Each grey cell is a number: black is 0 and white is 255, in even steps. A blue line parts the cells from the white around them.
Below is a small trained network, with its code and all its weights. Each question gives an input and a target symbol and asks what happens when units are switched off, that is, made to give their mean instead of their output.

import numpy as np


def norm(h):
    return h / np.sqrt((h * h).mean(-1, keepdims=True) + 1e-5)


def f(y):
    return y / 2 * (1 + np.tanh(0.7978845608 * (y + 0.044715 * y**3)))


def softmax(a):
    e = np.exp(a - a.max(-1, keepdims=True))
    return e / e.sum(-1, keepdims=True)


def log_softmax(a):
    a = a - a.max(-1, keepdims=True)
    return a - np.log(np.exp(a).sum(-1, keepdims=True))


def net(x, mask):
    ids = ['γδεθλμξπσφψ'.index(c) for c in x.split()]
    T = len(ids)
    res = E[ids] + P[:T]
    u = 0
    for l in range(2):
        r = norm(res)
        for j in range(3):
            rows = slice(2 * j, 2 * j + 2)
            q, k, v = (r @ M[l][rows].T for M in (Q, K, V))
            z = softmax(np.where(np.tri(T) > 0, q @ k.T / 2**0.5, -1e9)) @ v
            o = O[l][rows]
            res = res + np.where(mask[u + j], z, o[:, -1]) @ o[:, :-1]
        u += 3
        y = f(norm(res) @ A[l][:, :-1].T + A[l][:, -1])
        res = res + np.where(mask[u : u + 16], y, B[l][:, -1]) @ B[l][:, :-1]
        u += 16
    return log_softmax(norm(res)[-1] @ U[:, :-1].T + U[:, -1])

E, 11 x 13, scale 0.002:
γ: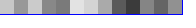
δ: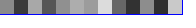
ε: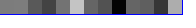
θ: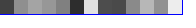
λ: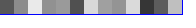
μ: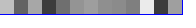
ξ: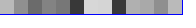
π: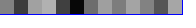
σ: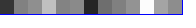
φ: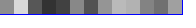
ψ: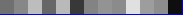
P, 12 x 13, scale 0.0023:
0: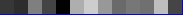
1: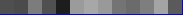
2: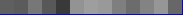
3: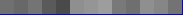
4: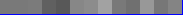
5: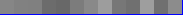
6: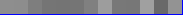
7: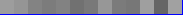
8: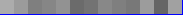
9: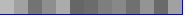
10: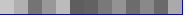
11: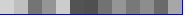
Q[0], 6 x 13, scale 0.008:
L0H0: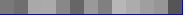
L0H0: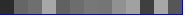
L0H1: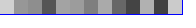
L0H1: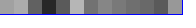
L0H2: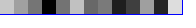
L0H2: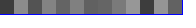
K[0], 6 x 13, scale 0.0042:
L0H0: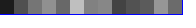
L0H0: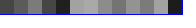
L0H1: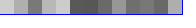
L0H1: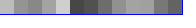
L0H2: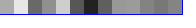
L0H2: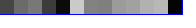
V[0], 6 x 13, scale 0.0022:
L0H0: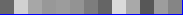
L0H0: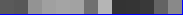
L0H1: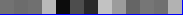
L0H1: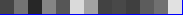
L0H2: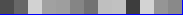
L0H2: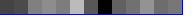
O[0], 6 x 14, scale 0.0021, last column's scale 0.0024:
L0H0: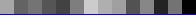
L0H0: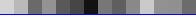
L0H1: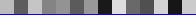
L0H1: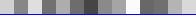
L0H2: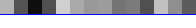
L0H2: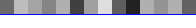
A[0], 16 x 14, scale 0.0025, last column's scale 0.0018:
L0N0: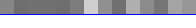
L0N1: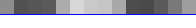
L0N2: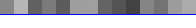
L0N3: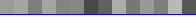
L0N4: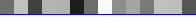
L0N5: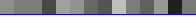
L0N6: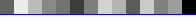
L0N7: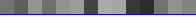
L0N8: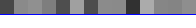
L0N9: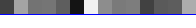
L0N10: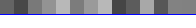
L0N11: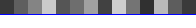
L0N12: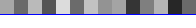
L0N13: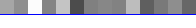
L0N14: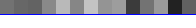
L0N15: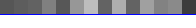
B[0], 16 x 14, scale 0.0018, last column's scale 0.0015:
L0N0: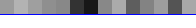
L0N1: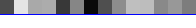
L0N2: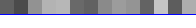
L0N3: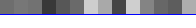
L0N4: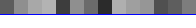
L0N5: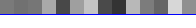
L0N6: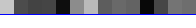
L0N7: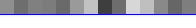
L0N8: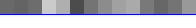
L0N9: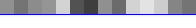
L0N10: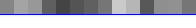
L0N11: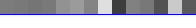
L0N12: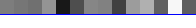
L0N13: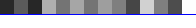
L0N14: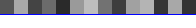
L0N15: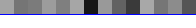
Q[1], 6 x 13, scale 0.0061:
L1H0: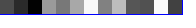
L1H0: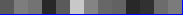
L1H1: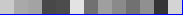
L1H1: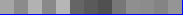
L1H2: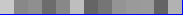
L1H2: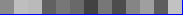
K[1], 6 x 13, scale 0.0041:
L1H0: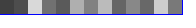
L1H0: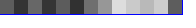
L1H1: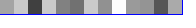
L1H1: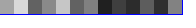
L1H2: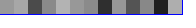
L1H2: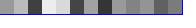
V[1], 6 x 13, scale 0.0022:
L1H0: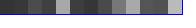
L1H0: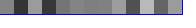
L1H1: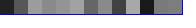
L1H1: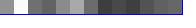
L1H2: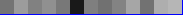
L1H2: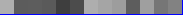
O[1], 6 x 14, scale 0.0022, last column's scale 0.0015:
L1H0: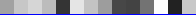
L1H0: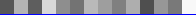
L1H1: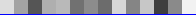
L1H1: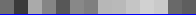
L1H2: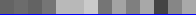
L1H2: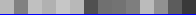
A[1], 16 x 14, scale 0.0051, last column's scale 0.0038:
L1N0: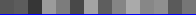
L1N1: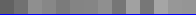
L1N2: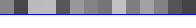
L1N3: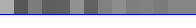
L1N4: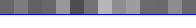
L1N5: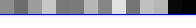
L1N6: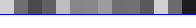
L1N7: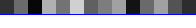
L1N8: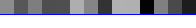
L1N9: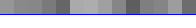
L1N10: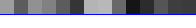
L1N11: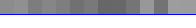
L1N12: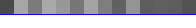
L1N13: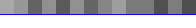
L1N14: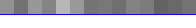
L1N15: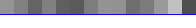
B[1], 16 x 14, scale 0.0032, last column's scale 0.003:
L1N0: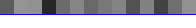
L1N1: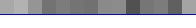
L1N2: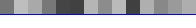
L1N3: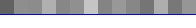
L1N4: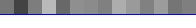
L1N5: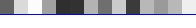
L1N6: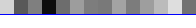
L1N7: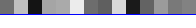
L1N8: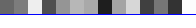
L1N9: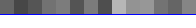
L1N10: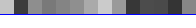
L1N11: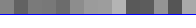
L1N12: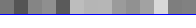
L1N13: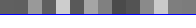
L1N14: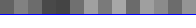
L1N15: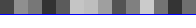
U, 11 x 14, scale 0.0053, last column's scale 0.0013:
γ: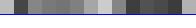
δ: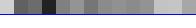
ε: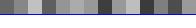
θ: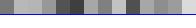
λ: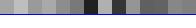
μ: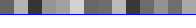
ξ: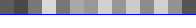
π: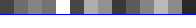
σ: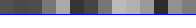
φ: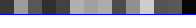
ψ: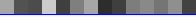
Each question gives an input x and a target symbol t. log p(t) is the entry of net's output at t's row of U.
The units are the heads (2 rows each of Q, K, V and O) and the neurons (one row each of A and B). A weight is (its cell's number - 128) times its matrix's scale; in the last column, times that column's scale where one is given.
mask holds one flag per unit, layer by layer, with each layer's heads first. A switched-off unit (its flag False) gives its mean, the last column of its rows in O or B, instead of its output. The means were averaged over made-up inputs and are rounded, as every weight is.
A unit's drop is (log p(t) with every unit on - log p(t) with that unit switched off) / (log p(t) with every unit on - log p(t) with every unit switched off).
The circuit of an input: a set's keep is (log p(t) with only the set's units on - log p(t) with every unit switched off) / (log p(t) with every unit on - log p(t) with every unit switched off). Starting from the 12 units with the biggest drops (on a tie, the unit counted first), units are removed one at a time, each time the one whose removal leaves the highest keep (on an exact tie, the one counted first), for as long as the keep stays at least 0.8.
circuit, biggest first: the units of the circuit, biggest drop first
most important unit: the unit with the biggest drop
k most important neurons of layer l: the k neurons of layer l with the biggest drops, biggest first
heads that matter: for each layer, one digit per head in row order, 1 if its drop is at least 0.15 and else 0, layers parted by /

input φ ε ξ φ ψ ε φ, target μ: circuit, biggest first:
(L0H1 L1N7)
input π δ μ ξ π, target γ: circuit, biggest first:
(L1H1 L1N10)
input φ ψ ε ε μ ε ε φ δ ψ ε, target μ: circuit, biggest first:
(L0H1 L1N7)
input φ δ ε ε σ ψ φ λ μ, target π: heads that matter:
111 / 010
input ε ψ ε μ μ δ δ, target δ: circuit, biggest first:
(L0H2 L1N6)
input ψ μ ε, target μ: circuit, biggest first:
(L1N7)
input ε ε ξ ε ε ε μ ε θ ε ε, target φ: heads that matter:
011 / 111
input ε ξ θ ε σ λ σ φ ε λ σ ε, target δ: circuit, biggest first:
(L1N6 L0H2 L1H1)
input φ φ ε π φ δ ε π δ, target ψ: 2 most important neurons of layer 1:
(L1N8 L1N5)
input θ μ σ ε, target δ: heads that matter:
001 / 000
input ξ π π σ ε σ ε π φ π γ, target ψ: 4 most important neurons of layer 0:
(L0N12 L0N14 L0N1 L0N4)
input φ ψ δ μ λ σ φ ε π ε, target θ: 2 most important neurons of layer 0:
(L0N6 L0N2)
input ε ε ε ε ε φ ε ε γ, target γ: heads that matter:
000 / 000
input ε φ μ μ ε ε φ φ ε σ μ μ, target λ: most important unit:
L0N1
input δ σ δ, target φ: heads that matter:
001 / 000
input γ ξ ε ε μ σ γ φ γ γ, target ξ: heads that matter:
000 / 110
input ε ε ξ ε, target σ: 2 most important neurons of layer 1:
(L1N8 L1N5)
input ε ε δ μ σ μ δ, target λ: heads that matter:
001 / 010
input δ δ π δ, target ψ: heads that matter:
011 / 010
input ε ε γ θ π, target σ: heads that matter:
001 / 100
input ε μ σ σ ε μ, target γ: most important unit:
L1H1
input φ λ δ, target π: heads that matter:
100 / 010
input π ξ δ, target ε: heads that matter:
101 / 010
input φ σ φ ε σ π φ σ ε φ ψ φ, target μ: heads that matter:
010 / 000
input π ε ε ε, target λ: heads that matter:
111 / 000
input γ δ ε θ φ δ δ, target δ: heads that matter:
101 / 010
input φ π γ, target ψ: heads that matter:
000 / 010
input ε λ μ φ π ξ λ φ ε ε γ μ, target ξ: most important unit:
L1H1
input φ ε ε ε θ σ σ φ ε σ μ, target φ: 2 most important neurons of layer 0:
(L0N1 L0N12)
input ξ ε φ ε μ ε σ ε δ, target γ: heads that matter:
000 / 000
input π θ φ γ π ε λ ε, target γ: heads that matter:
101 / 000
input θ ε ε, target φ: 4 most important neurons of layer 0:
(L0N9 L0N1 L0N13 L0N0)
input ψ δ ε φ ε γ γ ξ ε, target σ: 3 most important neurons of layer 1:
(L1N5 L1N8 L1N14)
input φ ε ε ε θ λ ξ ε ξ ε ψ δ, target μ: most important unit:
L0H1
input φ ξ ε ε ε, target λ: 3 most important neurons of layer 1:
(L1N8 L1N5 L1N2)
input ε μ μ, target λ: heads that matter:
000 / 011
